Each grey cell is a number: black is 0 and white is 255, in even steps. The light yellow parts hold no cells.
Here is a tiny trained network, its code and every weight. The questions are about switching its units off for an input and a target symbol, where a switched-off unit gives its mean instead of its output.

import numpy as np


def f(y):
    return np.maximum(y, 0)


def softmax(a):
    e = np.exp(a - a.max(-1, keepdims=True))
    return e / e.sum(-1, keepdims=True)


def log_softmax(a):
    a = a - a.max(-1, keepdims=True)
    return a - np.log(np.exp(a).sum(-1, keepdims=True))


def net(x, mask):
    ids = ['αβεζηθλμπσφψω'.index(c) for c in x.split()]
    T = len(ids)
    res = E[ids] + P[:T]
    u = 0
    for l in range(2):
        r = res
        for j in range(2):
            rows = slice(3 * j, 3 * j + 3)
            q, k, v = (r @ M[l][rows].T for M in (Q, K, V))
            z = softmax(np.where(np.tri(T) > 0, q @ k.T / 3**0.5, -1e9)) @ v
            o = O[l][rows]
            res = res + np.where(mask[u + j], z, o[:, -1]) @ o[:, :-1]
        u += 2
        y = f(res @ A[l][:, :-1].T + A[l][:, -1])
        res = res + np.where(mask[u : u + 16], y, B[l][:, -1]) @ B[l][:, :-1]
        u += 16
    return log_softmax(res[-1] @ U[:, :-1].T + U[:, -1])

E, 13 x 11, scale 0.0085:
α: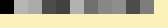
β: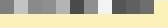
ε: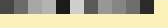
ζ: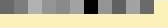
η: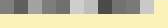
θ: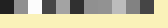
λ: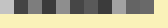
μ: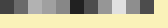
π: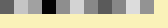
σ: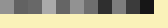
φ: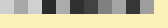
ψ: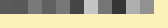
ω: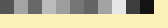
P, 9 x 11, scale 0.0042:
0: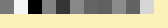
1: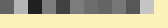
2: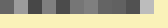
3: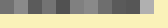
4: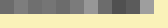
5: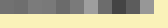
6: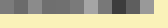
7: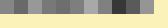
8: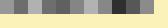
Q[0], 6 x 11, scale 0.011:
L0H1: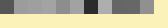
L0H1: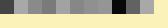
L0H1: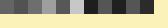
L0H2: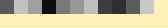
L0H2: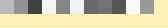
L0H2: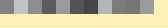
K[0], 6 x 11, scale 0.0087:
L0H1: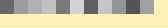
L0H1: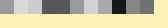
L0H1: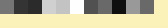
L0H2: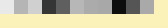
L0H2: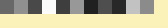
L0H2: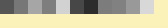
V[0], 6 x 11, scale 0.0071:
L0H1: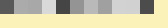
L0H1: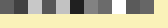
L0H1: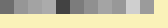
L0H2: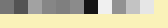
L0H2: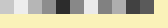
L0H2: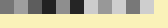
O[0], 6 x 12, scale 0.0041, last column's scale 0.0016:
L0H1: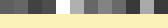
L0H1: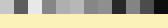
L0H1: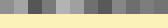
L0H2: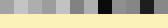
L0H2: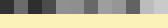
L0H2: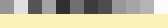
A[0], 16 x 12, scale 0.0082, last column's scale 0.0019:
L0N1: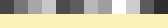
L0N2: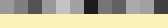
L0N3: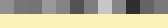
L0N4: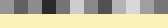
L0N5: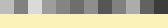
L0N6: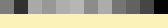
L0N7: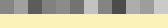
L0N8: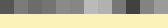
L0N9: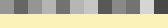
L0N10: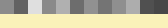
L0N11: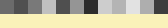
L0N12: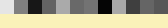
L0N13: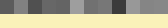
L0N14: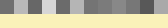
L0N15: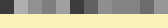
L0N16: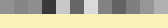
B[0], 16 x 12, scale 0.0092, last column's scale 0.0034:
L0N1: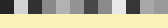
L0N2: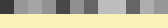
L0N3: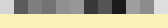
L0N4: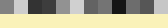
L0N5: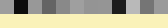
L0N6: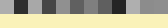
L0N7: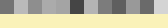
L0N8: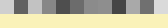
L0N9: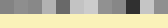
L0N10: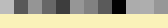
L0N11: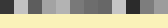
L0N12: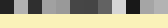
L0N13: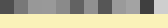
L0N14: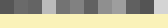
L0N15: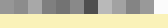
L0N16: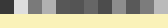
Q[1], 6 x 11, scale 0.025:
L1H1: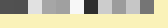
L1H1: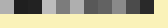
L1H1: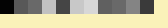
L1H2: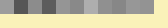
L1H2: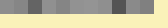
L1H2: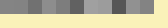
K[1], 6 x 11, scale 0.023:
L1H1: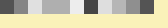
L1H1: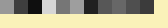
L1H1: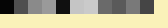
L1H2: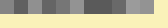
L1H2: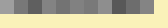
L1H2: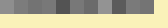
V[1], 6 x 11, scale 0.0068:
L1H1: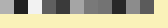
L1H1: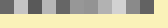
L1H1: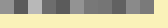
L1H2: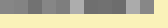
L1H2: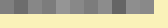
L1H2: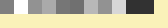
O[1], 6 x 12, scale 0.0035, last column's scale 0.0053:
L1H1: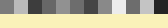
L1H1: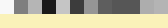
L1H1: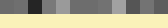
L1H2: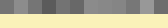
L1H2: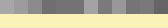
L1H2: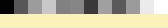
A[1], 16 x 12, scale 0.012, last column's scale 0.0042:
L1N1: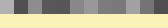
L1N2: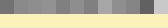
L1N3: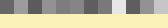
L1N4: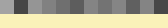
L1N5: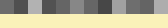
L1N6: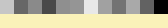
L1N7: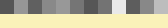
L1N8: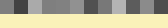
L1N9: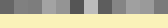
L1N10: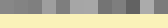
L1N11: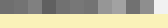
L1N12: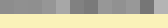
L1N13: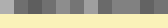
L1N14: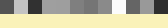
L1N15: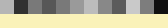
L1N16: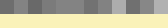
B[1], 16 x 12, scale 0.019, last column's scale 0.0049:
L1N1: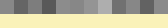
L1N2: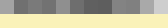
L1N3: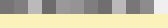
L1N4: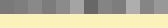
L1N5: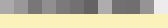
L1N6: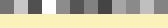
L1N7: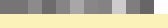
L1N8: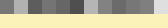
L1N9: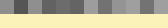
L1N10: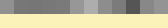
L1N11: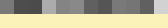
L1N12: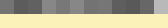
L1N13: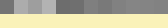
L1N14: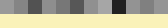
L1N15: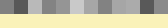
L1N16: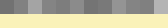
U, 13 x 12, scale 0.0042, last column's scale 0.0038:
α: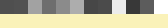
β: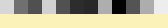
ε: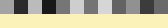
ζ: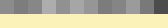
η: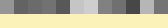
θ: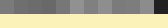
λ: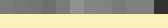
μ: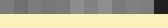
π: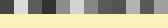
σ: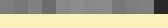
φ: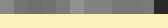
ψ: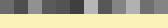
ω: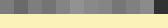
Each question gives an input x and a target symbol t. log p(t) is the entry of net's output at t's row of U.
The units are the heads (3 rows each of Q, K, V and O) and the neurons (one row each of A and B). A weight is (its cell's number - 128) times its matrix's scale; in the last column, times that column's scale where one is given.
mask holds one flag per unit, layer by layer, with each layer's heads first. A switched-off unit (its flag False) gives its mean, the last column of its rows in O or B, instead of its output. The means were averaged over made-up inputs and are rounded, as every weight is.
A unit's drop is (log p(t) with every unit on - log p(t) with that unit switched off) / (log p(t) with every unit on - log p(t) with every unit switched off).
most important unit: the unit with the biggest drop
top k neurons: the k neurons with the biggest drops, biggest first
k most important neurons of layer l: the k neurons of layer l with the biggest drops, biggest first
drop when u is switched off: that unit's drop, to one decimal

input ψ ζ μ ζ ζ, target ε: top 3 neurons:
L0N10, L0N5, L1N15
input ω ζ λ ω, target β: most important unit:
L1H1
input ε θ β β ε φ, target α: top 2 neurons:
L1N7, L1N3
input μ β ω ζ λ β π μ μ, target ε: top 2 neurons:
L0N1, L0N10
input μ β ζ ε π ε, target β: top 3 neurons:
L1N5, L1N7, L1N3
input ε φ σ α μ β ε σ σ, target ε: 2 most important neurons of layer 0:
L0N6, L0N12
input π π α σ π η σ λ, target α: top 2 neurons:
L1N7, L1N3
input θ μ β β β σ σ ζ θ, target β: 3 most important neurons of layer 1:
L1N5, L1N7, L1N3
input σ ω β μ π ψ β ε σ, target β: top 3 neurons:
L0N12, L1N5, L1N7
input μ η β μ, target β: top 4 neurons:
L0N1, L1N7, L1N3, L1N5
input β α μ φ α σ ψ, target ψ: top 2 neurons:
L1N9, L0N7
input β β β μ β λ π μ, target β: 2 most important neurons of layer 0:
L0N1, L0N10
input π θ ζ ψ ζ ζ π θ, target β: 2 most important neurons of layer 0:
L0N10, L0N16
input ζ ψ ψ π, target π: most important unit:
L0N4
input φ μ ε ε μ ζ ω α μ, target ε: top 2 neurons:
L0N1, L1N15
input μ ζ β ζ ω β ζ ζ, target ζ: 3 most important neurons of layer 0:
L0N5, L0N10, L0N6
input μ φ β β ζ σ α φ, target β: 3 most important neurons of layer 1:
L1N7, L1N3, L1N5
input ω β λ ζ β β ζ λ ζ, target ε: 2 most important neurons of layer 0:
L0N5, L0N10
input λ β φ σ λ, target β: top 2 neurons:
L0N12, L1N5
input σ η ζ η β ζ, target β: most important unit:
L0H2
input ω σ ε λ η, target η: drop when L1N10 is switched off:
0.5
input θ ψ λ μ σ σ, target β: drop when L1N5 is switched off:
0.3
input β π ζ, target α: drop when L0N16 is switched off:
0.0
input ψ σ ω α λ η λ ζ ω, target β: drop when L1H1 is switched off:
0.1
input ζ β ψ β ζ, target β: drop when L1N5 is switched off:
0.2
